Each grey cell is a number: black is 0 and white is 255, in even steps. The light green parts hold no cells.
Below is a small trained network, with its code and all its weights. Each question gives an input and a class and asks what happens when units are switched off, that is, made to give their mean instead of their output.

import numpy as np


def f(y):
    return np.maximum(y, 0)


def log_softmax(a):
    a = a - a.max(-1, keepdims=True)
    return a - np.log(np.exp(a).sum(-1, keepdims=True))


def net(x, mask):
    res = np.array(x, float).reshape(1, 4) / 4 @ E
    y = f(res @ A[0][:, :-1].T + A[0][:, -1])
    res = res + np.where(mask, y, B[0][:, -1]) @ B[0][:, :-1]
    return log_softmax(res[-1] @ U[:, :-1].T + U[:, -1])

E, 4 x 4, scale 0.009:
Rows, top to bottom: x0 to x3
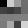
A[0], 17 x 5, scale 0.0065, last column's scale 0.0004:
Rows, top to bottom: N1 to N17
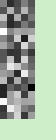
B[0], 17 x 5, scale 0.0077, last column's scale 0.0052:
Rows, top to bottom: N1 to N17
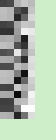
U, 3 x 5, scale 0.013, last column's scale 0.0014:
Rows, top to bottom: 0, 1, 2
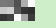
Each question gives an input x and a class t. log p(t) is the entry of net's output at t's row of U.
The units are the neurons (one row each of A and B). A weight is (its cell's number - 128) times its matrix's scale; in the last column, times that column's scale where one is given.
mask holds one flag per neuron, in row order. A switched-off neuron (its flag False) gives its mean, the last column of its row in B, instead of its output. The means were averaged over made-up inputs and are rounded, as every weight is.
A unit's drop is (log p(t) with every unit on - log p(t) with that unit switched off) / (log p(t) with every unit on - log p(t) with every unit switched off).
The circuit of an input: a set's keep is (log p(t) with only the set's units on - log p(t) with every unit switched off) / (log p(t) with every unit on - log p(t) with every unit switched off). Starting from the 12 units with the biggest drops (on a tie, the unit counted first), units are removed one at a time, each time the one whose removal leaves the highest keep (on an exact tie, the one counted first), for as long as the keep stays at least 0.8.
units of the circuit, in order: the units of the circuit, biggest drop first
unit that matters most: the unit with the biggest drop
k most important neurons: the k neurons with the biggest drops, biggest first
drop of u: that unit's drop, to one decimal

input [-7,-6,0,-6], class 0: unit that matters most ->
N5
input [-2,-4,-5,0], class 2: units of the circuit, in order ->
N14; N15
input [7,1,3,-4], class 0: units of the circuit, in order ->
N14; N16
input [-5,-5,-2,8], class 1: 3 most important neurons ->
N11; N7; N16
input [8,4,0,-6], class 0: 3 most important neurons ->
N14; N17; N16
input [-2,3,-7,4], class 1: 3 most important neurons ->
N16; N5; N11
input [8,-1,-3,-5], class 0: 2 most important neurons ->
N14; N16
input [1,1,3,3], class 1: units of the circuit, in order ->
N5; N16
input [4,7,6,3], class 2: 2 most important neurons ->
N13; N8
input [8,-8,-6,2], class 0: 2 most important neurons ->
N14; N16
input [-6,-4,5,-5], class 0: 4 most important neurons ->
N5; N15; N12; N3
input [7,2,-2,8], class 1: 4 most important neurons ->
N9; N2; N5; N11
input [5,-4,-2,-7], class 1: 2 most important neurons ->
N6; N17
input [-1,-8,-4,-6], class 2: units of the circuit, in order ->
N15
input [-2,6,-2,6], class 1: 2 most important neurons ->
N11; N7
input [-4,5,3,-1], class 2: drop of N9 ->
0.1
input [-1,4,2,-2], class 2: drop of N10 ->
-0.1
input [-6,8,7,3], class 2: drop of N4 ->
0.2
